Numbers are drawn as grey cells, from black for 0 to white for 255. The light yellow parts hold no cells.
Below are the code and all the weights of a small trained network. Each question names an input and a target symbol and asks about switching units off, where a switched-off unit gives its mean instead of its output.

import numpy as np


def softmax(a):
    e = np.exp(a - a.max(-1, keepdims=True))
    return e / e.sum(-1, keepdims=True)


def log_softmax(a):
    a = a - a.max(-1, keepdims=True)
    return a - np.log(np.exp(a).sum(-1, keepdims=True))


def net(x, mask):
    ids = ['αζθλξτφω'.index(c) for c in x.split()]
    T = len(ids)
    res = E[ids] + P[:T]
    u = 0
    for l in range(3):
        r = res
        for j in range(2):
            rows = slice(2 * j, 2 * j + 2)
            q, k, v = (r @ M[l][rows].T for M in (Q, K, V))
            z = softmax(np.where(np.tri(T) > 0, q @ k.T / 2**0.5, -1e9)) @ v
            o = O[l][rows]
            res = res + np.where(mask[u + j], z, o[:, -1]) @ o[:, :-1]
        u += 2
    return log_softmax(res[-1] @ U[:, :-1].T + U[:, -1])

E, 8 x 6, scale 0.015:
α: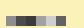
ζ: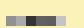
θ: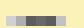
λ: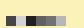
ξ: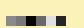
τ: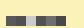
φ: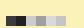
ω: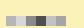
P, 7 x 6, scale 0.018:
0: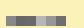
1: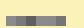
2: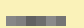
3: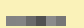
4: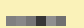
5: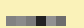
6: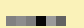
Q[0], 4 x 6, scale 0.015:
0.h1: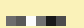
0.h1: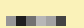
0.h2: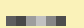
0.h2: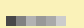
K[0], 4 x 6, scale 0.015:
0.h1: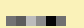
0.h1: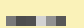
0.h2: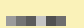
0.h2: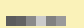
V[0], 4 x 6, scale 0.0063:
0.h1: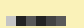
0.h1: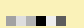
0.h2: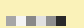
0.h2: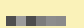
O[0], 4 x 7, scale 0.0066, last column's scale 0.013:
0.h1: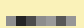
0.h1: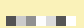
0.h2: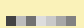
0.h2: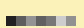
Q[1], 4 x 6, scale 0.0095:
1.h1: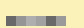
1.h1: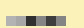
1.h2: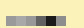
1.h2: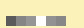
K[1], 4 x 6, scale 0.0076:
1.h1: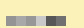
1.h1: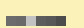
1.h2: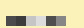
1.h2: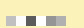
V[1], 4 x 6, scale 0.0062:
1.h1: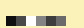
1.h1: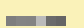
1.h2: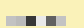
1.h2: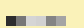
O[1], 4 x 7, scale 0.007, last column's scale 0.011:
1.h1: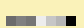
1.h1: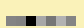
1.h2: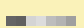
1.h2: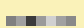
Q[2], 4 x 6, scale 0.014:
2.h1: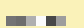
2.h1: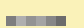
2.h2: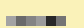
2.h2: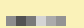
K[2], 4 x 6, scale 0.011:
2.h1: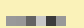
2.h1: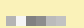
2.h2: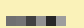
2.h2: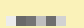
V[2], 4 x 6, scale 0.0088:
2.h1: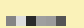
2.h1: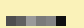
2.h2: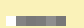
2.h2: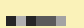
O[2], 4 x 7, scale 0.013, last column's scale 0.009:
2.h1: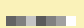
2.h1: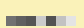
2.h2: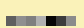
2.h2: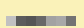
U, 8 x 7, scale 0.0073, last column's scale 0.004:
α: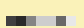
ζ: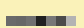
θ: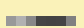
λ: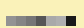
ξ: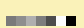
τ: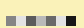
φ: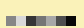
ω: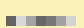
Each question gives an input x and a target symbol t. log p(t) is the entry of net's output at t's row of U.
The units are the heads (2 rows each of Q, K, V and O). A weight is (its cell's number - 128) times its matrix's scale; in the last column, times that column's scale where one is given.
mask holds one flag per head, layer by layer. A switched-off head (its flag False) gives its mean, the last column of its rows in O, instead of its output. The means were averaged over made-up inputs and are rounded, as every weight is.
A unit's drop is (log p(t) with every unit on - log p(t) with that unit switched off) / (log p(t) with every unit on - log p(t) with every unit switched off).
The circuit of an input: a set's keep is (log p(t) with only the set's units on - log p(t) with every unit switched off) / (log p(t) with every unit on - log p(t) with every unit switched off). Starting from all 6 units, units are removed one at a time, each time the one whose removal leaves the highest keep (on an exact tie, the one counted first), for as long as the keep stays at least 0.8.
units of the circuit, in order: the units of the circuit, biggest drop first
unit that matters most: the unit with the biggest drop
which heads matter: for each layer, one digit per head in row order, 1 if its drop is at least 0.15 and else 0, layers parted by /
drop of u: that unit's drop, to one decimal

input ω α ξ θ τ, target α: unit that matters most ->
2.h1
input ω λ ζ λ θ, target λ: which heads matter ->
00 / 00 / 01
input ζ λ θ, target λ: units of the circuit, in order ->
(2.h2; 0.h1)
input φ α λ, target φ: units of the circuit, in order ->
(0.h1; 2.h1)
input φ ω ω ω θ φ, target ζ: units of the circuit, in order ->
(0.h1; 0.h2; 1.h2)
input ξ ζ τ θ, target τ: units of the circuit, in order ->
(2.h1; 0.h1)
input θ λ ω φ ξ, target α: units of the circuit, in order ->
(0.h1; 2.h1)
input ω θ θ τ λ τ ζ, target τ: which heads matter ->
00 / 10 / 10
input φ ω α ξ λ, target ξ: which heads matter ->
01 / 00 / 10
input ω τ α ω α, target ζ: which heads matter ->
10 / 01 / 00
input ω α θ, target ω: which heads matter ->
01 / 01 / 10
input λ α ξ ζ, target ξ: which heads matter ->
00 / 00 / 10
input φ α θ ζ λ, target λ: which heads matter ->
00 / 00 / 01
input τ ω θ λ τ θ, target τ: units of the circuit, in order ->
(2.h1)
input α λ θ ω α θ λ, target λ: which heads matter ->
01 / 00 / 01
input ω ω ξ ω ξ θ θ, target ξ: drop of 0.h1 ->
-0.1
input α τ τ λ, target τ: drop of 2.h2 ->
0.0
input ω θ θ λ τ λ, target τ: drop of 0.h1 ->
0.1
